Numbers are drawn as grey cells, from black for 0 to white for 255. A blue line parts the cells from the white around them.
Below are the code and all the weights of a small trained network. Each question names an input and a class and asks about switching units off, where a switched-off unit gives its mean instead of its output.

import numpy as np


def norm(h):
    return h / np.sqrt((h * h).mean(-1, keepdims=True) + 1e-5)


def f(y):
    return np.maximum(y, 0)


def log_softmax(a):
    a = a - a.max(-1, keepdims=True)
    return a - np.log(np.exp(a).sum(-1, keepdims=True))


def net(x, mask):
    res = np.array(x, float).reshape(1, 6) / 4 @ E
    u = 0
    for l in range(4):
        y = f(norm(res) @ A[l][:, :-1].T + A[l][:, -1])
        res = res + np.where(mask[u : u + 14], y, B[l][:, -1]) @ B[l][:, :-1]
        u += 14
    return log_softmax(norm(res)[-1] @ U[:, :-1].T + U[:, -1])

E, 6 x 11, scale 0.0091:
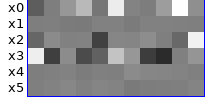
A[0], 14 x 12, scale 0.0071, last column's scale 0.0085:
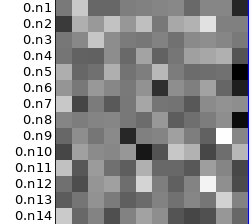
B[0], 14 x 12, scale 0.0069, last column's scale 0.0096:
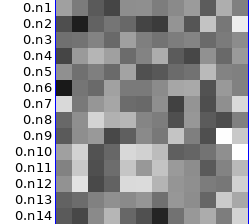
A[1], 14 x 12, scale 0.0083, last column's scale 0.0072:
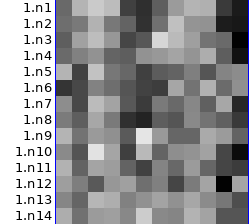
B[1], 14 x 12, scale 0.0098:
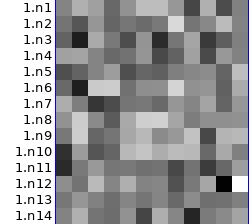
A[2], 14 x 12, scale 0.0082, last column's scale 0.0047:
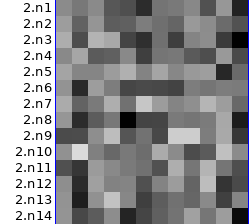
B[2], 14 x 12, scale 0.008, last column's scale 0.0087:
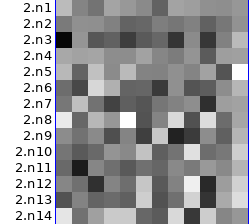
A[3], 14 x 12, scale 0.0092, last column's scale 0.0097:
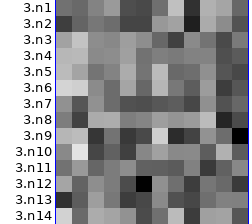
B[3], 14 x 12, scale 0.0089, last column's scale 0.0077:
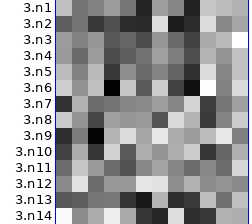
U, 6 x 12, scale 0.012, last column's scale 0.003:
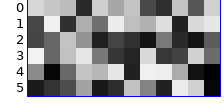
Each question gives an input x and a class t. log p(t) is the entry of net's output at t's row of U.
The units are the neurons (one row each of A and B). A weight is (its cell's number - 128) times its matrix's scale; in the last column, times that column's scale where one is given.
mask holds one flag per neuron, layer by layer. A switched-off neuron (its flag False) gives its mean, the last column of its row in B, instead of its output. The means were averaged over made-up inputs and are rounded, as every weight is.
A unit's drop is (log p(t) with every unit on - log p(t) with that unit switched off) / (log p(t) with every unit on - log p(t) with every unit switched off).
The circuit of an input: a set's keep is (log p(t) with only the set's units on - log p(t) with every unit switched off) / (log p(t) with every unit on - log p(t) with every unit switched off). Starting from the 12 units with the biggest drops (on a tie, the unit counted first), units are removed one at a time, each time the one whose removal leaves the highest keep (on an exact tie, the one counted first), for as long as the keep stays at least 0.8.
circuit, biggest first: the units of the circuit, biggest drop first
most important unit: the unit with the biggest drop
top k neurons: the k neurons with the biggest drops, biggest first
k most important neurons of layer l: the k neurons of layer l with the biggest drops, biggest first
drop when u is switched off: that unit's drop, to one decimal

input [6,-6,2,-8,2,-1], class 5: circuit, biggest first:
0.n2
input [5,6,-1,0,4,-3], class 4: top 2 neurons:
0.n2; 0.n10
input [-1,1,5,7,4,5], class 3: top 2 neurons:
0.n10; 0.n14
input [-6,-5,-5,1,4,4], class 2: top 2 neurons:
0.n12; 0.n11
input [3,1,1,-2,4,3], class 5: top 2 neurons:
0.n2; 1.n12
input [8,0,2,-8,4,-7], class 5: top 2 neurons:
0.n2; 1.n12
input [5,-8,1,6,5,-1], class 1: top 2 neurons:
1.n9; 1.n12
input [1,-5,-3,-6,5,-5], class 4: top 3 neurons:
0.n2; 0.n12; 0.n11
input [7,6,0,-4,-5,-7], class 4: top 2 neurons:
0.n2; 0.n9
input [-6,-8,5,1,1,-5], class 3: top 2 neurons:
0.n12; 0.n11
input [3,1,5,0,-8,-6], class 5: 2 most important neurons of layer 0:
0.n10; 0.n2
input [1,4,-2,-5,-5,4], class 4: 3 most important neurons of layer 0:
0.n2; 0.n12; 0.n11
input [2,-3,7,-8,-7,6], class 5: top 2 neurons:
0.n2; 0.n12
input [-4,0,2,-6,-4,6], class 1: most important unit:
1.n12
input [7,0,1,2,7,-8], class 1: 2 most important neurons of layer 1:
1.n12; 1.n9
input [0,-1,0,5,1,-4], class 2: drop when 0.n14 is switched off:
1.1
